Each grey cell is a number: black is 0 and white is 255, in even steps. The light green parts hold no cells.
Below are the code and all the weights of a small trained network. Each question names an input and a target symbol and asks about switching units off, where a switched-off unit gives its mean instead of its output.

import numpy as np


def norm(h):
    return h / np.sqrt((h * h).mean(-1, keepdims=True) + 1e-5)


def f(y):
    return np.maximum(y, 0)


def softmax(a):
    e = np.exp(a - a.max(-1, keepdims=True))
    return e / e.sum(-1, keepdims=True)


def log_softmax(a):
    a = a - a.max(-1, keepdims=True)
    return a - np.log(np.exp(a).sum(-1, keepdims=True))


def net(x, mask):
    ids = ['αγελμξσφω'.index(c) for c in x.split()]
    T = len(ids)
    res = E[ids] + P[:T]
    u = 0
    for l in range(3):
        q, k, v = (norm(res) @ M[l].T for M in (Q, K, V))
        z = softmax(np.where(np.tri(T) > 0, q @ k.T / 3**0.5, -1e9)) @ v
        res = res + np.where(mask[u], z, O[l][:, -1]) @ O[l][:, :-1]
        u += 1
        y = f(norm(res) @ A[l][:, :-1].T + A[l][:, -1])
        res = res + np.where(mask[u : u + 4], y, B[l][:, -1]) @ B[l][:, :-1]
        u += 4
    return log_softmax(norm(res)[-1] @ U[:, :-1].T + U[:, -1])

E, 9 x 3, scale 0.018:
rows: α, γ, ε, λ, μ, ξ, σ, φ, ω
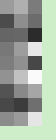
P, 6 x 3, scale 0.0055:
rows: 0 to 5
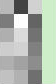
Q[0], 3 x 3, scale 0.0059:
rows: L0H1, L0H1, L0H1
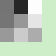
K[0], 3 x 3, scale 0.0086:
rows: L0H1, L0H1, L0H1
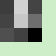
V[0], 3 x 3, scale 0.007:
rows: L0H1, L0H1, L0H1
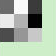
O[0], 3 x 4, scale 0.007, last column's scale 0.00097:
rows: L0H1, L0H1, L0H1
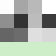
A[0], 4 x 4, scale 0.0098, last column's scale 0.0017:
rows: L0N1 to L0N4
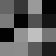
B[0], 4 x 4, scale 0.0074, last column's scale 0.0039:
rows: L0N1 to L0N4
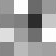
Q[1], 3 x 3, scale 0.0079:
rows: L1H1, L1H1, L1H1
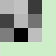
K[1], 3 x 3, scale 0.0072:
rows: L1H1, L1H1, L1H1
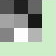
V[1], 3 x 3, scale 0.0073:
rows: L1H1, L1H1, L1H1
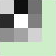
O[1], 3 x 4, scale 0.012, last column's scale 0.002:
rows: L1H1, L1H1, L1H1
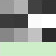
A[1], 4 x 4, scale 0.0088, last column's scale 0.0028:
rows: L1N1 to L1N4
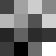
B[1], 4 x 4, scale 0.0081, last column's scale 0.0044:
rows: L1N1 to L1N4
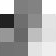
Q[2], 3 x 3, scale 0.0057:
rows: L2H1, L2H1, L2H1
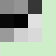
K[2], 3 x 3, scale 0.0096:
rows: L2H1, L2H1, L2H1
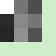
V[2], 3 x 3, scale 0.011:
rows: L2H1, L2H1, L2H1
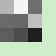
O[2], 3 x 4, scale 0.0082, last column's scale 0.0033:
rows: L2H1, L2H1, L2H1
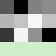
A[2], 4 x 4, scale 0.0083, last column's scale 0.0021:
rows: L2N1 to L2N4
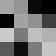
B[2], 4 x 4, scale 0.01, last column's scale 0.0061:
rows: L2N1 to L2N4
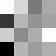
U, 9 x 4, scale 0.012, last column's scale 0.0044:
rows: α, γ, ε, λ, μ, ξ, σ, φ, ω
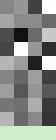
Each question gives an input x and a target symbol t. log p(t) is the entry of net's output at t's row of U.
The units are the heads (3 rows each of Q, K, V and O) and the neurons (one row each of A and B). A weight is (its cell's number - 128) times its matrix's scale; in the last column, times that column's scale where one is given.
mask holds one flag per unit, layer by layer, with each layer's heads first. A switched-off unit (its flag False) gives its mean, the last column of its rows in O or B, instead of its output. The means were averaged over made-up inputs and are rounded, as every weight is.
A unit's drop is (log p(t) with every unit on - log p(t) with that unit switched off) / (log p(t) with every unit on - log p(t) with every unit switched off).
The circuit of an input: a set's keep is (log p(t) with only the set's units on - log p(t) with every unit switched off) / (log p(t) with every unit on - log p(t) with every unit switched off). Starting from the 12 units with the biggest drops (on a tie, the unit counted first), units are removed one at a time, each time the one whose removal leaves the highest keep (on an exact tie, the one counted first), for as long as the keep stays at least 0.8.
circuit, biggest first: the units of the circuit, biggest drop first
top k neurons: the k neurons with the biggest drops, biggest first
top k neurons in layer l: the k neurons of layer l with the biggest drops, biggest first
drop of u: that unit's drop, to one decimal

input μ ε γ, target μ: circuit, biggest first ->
[L0H1; L1H1]
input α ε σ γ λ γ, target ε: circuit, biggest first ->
[L2H1; L0H1; L1H1]
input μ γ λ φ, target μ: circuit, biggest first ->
[L1H1; L0H1; L0N1]
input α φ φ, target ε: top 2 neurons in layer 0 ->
[L0N2; L0N3]
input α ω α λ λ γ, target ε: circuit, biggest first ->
[L2H1; L1N4]
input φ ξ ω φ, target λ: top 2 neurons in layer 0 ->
[L0N1; L0N2]
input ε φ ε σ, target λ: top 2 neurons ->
[L1N2; L1N1]
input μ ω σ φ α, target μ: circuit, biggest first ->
[L1H1]
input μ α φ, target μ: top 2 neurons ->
[L0N1; L2N1]
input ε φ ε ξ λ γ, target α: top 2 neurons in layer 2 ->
[L2N4; L2N1]
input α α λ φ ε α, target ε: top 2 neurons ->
[L0N1; L1N2]
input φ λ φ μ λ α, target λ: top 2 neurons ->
[L1N1; L0N1]
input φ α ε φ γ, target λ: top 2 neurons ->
[L0N1; L0N2]
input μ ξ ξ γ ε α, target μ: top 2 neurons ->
[L2N1; L1N4]
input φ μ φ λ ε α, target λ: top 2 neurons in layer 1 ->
[L1N2; L1N1]
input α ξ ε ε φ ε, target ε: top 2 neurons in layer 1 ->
[L1N1; L1N2]
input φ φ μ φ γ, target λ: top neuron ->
[L0N2]
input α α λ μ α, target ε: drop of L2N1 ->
0.1
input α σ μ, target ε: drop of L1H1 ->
0.3
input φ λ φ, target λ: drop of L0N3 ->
0.2
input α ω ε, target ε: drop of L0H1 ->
1.1
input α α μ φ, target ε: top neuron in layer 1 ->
[L1N2]
